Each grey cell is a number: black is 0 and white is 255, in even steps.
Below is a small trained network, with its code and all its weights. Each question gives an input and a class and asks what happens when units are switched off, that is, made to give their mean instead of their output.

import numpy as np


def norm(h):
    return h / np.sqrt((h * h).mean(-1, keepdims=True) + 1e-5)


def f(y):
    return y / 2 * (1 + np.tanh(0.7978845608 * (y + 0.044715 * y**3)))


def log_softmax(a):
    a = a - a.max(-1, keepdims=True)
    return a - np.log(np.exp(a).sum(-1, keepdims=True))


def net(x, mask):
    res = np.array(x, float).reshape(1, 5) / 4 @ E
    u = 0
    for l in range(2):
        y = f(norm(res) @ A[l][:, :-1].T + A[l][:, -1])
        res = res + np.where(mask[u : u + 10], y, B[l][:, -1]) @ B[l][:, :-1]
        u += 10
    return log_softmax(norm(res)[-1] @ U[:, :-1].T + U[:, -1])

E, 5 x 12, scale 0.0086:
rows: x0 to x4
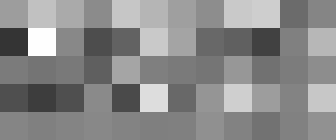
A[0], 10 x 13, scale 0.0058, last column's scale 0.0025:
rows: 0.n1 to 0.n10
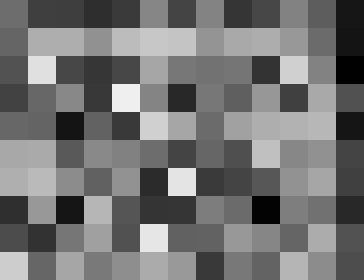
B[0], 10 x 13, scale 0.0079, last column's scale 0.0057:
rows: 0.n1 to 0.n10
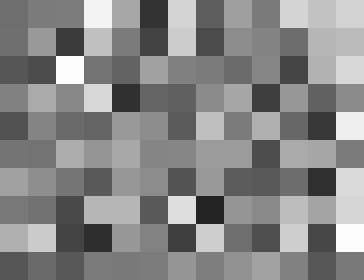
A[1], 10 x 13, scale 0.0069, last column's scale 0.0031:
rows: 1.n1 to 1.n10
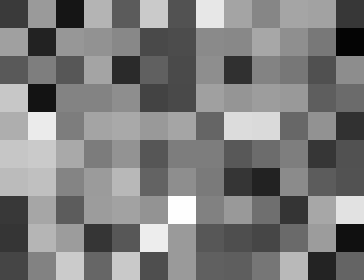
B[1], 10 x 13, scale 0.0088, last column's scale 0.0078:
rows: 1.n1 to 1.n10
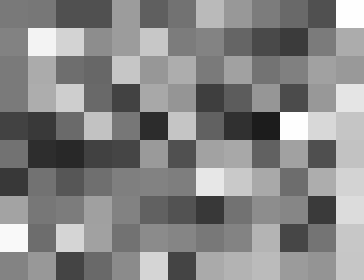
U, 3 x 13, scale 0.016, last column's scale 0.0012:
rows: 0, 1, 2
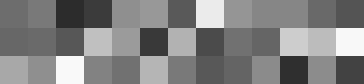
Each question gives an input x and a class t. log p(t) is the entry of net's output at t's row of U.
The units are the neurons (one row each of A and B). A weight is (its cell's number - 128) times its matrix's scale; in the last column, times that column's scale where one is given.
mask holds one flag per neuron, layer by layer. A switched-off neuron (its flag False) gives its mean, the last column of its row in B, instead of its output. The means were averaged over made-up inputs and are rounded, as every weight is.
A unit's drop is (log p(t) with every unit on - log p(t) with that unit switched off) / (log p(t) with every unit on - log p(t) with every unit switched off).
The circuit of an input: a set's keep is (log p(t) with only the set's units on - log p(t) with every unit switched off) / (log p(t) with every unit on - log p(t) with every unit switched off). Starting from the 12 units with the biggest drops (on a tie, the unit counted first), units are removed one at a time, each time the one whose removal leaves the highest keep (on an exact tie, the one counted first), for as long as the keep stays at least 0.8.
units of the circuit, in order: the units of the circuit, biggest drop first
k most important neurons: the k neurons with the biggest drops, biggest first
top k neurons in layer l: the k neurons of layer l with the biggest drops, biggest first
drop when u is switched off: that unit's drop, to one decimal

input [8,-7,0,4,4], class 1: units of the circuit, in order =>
1.n5
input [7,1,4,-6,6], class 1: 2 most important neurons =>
1.n5, 0.n2
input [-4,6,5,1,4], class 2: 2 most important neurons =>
0.n3, 1.n9
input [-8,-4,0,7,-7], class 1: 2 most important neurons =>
0.n1, 0.n8
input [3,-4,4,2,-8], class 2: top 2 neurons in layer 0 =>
0.n8, 0.n1
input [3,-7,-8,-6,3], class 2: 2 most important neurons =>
1.n4, 0.n9
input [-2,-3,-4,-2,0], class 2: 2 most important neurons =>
0.n9, 1.n4
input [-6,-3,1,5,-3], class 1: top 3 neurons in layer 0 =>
0.n1, 0.n8, 0.n7
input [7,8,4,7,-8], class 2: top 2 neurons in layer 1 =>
1.n9, 1.n6
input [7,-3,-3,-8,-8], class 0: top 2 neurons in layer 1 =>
1.n6, 1.n10
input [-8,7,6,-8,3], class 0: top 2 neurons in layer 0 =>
0.n7, 0.n2
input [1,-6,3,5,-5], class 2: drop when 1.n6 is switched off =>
0.1
